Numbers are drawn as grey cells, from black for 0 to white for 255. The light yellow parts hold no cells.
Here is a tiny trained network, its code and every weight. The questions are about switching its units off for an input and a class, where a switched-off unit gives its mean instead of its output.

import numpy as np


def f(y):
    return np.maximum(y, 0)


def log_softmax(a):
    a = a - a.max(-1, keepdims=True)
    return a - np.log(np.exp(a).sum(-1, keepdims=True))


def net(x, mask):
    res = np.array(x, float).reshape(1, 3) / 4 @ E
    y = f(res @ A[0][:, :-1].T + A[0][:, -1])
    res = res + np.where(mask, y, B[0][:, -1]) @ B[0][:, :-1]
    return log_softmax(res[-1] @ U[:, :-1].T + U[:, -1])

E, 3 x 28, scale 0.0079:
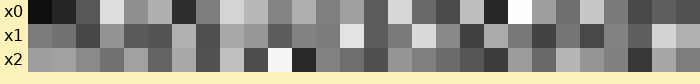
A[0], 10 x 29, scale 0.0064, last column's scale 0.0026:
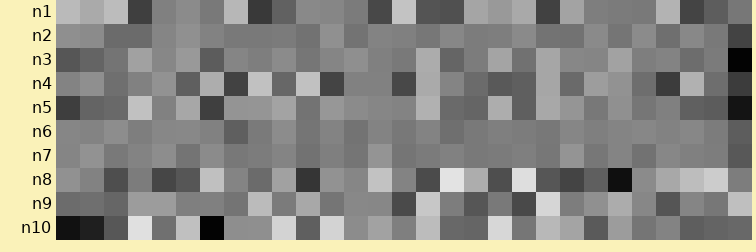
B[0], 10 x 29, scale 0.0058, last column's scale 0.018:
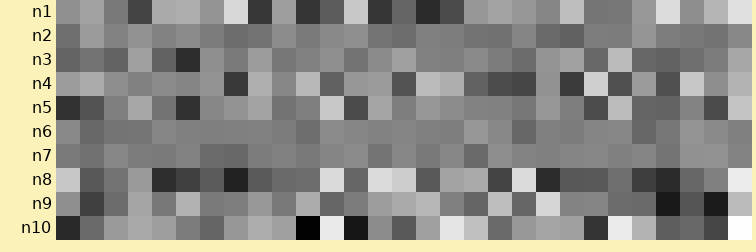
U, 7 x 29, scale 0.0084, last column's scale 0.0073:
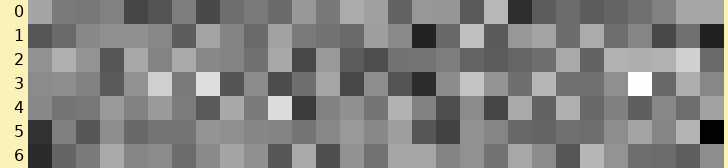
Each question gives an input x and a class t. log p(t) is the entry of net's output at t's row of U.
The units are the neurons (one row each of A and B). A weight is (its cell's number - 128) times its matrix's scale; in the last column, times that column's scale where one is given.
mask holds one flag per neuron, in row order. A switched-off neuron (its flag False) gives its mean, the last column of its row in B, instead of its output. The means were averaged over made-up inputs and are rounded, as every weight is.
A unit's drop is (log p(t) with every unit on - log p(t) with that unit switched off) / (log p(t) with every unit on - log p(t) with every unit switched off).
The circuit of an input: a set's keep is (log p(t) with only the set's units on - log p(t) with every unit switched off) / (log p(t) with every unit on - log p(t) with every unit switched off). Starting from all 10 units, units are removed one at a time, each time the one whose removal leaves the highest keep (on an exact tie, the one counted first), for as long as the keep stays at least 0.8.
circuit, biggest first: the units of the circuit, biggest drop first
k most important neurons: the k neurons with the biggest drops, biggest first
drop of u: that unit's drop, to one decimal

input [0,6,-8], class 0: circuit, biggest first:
n8
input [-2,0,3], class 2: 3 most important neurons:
n8, n10, n9
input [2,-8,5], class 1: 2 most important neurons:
n10, n8
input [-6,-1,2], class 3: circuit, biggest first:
n1, n4
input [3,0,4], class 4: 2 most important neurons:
n10, n4
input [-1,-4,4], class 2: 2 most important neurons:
n10, n8
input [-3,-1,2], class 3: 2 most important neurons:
n8, n4
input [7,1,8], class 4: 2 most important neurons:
n4, n9
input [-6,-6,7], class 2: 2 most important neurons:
n4, n10
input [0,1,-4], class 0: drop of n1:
0.0
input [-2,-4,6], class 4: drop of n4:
0.1
